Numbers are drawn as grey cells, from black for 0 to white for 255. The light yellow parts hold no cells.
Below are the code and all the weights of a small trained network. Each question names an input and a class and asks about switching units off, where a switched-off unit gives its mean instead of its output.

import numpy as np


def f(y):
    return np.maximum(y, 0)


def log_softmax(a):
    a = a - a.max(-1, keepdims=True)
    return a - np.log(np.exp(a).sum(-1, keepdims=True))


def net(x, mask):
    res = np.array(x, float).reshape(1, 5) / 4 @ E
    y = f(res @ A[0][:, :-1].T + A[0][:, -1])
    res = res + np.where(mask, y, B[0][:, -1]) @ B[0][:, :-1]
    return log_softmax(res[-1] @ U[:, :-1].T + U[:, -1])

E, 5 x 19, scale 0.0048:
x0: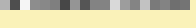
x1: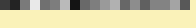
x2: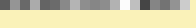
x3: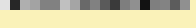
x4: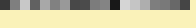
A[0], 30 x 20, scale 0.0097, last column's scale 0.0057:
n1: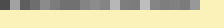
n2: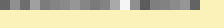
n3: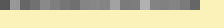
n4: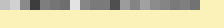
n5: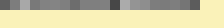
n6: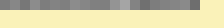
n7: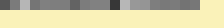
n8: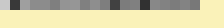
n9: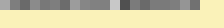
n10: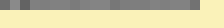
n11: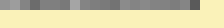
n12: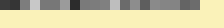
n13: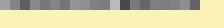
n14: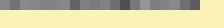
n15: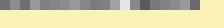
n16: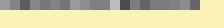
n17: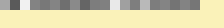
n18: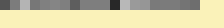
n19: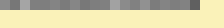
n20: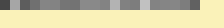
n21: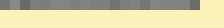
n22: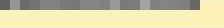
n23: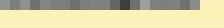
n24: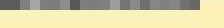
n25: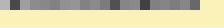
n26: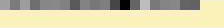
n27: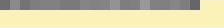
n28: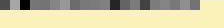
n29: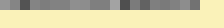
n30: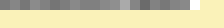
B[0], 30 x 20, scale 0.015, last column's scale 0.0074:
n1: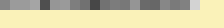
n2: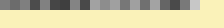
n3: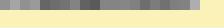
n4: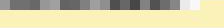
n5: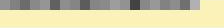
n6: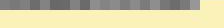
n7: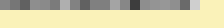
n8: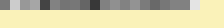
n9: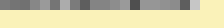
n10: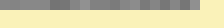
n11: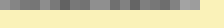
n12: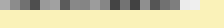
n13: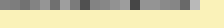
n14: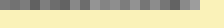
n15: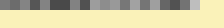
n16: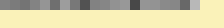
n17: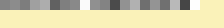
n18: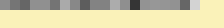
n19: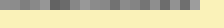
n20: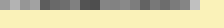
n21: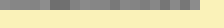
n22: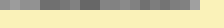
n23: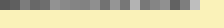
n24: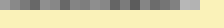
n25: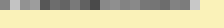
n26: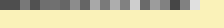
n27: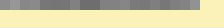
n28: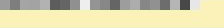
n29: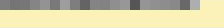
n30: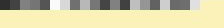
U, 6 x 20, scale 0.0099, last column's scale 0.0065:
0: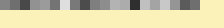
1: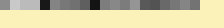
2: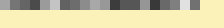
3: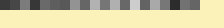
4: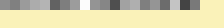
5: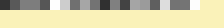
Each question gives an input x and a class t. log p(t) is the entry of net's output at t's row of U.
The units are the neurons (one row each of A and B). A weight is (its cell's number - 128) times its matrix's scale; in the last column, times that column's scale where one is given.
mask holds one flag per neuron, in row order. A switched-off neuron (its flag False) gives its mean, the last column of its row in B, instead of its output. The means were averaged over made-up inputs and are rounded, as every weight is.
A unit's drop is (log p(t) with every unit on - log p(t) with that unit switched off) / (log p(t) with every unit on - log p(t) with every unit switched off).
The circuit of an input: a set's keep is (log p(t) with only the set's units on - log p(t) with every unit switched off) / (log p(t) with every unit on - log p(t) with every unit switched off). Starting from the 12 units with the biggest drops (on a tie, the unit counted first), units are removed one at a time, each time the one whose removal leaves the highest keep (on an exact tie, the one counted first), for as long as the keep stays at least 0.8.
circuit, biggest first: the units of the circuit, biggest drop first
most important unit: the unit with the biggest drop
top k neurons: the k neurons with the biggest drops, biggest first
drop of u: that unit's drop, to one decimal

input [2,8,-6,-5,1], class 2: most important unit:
n12
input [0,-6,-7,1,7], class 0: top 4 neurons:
(n18 n7 n12 n5)
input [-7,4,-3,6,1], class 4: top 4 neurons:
(n28 n1 n20 n3)
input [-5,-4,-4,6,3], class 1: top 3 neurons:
(n8 n17 n25)
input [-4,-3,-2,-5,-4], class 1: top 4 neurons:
(n17 n1 n20 n18)
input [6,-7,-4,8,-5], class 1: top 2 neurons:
(n8 n25)
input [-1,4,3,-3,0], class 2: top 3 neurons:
(n12 n8 n26)
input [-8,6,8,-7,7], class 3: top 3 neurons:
(n2 n15 n17)
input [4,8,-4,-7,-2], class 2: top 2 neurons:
(n12 n8)
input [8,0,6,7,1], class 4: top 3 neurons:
(n17 n1 n20)
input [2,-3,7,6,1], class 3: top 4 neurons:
(n2 n15 n1 n20)
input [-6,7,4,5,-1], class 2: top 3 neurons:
(n12 n17 n24)
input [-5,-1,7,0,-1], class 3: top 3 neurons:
(n2 n17 n15)
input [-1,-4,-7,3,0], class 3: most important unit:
n26
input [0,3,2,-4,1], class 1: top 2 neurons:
(n4 n20)
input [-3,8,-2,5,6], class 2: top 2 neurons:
(n12 n24)
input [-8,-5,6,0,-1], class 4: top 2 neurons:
(n28 n26)
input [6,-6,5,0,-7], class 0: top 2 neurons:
(n9 n12)
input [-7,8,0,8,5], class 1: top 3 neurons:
(n8 n25 n4)
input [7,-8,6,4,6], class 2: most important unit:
n4
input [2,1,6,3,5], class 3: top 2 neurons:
(n2 n15)
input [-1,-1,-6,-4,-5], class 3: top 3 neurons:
(n26 n18 n7)
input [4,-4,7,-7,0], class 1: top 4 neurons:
(n1 n20 n26 n3)
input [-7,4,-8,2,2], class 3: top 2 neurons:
(n26 n17)
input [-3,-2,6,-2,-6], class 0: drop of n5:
-0.1
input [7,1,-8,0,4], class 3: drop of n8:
0.0
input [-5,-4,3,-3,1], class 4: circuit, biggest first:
(n28)
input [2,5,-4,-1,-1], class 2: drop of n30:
0.1
